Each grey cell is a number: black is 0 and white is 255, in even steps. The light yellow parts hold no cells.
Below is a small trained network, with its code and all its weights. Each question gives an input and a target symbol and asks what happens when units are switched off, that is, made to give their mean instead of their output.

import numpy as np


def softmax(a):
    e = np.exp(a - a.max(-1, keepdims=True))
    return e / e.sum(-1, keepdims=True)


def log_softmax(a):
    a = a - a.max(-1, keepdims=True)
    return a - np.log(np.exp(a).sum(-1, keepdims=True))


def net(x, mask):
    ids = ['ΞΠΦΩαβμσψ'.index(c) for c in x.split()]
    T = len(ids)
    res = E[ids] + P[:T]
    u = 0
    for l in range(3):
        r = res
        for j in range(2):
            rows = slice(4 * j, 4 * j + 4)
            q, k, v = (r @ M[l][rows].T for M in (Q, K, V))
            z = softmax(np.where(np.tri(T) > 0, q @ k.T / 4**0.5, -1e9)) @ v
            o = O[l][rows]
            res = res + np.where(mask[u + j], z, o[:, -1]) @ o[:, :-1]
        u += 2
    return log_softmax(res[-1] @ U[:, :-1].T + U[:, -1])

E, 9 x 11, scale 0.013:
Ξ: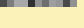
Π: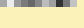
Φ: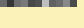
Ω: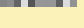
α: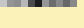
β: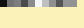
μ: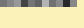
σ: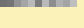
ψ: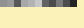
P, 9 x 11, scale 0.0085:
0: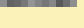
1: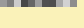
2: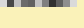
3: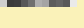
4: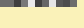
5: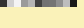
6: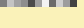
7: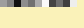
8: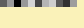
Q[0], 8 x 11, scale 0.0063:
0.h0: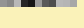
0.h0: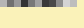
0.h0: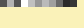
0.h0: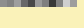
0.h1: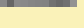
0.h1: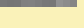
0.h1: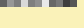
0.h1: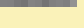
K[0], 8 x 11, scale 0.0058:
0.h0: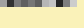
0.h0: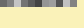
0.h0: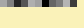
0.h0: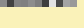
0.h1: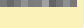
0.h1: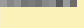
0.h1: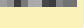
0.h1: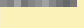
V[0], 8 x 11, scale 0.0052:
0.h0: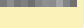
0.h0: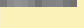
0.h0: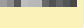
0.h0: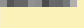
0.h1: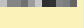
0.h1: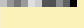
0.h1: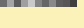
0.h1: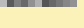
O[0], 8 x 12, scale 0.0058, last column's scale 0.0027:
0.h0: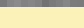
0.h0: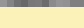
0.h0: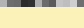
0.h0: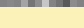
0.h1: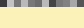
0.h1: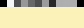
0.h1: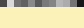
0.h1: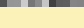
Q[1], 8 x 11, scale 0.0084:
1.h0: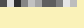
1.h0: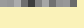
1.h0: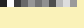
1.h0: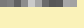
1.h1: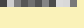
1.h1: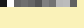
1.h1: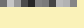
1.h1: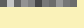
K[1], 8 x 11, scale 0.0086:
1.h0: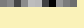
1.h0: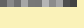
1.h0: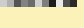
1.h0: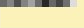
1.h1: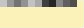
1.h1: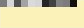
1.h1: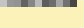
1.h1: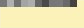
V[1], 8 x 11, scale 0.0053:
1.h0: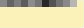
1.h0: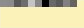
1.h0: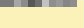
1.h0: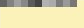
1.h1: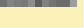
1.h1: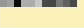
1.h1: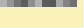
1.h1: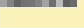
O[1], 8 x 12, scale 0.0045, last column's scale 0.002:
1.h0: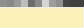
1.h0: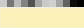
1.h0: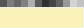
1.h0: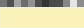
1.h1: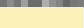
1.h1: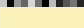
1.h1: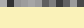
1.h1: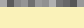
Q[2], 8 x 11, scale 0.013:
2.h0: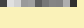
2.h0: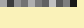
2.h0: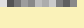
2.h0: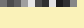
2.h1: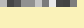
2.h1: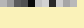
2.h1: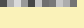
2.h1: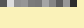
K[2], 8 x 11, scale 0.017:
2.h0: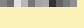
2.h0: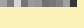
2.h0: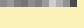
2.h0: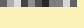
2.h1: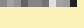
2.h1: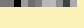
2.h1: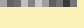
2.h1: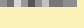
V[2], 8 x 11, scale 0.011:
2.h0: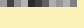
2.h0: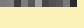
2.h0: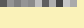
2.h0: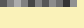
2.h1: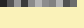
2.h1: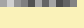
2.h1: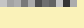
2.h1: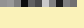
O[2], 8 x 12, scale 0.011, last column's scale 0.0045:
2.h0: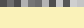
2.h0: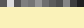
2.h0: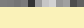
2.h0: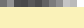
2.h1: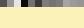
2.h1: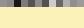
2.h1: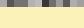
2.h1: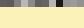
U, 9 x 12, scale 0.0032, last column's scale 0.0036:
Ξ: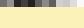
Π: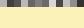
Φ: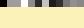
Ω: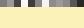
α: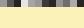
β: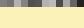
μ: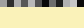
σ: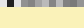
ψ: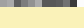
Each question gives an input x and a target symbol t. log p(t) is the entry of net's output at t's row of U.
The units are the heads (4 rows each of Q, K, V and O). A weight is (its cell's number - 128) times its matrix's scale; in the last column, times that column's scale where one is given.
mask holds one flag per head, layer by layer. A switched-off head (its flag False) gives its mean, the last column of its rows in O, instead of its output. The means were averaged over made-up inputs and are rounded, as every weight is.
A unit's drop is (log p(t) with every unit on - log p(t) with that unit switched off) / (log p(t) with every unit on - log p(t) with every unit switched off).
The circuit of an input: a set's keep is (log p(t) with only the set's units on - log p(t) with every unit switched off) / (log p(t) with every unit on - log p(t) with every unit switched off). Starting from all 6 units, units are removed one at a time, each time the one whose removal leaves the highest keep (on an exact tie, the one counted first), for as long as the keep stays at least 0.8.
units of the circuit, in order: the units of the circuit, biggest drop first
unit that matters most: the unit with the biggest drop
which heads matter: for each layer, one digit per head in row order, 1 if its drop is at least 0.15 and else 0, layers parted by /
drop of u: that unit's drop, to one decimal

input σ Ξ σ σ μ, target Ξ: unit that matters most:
2.h0
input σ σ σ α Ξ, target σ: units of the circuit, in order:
(2.h0; 2.h1)
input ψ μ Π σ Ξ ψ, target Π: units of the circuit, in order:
(2.h1; 2.h0)
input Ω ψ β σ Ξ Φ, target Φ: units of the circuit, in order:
(1.h1; 2.h1; 2.h0)
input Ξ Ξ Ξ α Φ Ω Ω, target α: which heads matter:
00 / 00 / 11
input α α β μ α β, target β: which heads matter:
00 / 00 / 11
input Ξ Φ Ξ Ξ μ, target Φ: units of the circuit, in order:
(2.h1; 2.h0)
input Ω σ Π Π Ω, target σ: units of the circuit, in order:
(2.h0; 2.h1)
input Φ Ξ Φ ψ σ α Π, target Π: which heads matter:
01 / 11 / 01
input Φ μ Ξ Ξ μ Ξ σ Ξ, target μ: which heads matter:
00 / 00 / 11
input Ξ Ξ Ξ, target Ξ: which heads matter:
00 / 00 / 11
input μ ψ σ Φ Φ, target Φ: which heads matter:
10 / 00 / 01
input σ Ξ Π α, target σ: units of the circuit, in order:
(2.h0; 2.h1)
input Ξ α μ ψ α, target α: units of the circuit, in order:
(2.h1)
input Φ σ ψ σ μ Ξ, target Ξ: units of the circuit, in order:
(1.h1; 2.h0; 2.h1)
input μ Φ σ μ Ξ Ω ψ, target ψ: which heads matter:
11 / 11 / 10
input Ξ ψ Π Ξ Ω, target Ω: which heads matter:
10 / 00 / 11
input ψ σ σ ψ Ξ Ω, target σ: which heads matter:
01 / 01 / 11
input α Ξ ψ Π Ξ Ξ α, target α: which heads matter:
01 / 11 / 01
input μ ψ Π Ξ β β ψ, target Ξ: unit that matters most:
0.h0
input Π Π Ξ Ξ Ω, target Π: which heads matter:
00 / 00 / 01
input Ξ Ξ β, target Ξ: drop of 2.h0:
0.5
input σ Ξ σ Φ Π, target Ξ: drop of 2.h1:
0.3
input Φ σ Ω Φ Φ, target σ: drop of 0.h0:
0.0
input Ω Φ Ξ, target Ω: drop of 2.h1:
0.3
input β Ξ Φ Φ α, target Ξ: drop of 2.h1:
0.3
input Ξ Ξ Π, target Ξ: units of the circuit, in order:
(2.h0)
